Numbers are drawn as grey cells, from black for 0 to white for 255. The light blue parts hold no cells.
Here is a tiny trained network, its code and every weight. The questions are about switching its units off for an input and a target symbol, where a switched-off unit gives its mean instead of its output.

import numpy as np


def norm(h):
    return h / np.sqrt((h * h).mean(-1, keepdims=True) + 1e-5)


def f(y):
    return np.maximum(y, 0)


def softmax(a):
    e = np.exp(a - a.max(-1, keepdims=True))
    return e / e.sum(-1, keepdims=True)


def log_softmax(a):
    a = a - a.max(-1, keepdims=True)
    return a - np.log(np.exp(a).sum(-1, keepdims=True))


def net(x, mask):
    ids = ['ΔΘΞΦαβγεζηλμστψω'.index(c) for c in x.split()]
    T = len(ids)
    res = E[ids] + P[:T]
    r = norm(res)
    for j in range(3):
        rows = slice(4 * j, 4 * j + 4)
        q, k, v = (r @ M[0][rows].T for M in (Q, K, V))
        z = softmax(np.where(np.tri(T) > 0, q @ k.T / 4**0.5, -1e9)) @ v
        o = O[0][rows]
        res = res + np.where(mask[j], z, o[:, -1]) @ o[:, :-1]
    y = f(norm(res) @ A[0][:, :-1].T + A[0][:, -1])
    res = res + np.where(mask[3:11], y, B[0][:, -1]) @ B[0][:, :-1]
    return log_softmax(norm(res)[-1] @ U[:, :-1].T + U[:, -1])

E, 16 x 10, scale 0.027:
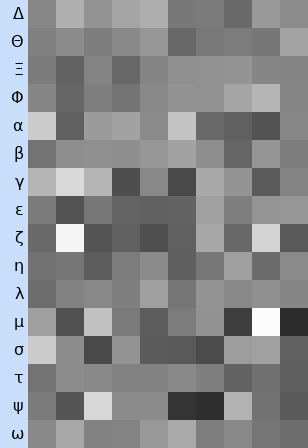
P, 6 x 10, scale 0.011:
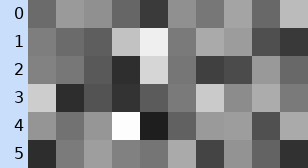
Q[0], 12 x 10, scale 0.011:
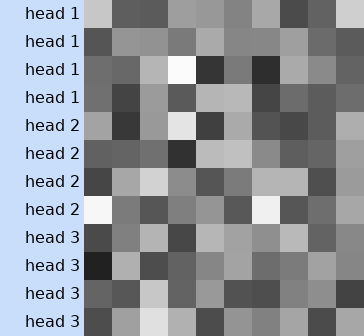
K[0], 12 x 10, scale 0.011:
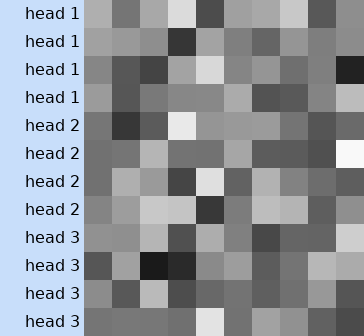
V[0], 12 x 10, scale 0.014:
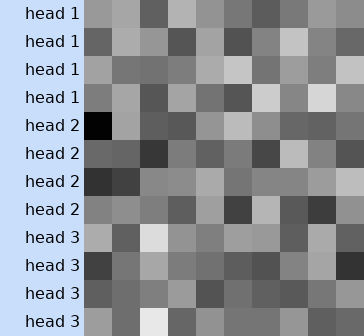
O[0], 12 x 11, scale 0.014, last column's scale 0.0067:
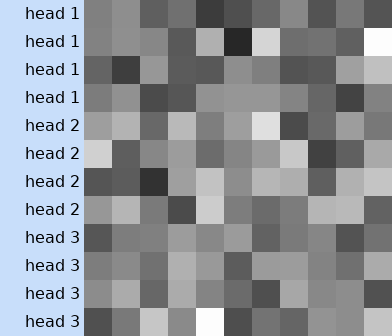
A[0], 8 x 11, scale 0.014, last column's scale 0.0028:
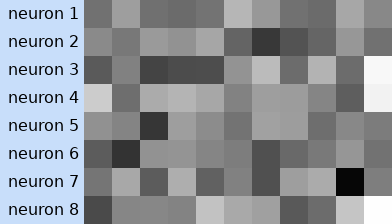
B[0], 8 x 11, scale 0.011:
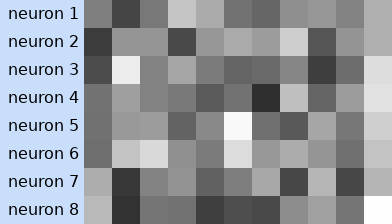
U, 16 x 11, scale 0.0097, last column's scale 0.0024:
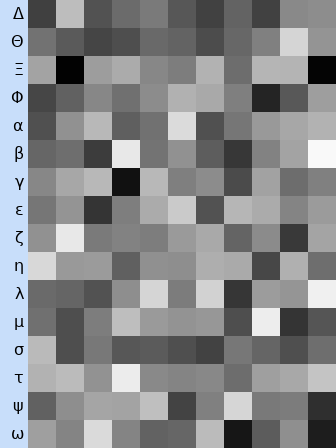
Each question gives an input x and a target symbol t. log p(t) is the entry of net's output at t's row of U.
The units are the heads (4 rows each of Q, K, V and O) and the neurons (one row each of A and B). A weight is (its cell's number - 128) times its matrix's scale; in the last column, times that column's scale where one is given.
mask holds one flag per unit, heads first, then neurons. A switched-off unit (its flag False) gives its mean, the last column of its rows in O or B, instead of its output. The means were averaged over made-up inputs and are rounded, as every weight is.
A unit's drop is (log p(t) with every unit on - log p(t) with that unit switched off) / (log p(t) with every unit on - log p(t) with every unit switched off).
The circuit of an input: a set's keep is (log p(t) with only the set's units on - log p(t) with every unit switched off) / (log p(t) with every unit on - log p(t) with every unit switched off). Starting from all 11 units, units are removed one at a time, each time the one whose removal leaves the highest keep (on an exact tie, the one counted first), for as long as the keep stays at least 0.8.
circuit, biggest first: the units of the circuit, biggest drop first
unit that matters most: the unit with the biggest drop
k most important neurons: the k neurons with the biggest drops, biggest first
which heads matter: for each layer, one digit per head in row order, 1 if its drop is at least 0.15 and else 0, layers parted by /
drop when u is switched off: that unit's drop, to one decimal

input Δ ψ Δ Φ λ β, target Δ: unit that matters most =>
head 1
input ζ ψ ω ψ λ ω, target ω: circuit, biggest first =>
(head 2; head 1)
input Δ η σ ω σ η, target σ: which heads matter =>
010
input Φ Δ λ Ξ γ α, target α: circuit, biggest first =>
(head 1; neuron 6)
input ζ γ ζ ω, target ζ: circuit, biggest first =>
(head 1; head 2)
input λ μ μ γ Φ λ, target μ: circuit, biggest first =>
(neuron 7; head 1)
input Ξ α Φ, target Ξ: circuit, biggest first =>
(head 1; neuron 8)
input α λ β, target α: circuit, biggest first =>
(head 1; neuron 6)
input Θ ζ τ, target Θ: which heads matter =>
010
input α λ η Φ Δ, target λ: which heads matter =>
110
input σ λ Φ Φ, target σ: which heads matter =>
010
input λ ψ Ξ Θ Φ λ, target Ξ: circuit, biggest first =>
(neuron 8; head 1)
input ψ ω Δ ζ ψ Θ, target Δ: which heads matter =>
110
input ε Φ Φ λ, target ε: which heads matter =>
000
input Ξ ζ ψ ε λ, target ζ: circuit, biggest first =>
(head 1)
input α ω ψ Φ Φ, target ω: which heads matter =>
010
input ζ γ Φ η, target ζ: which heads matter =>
000
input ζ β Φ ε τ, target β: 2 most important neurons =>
(neuron 1; neuron 8)
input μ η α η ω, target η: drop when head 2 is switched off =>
0.2
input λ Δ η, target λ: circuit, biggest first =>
(head 2)
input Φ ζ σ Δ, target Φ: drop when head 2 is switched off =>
0.1
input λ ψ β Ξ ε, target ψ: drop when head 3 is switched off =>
0.1
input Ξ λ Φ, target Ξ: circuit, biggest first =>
(head 1; neuron 8)
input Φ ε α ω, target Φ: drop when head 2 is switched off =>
0.2
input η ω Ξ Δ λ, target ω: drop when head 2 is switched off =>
0.2
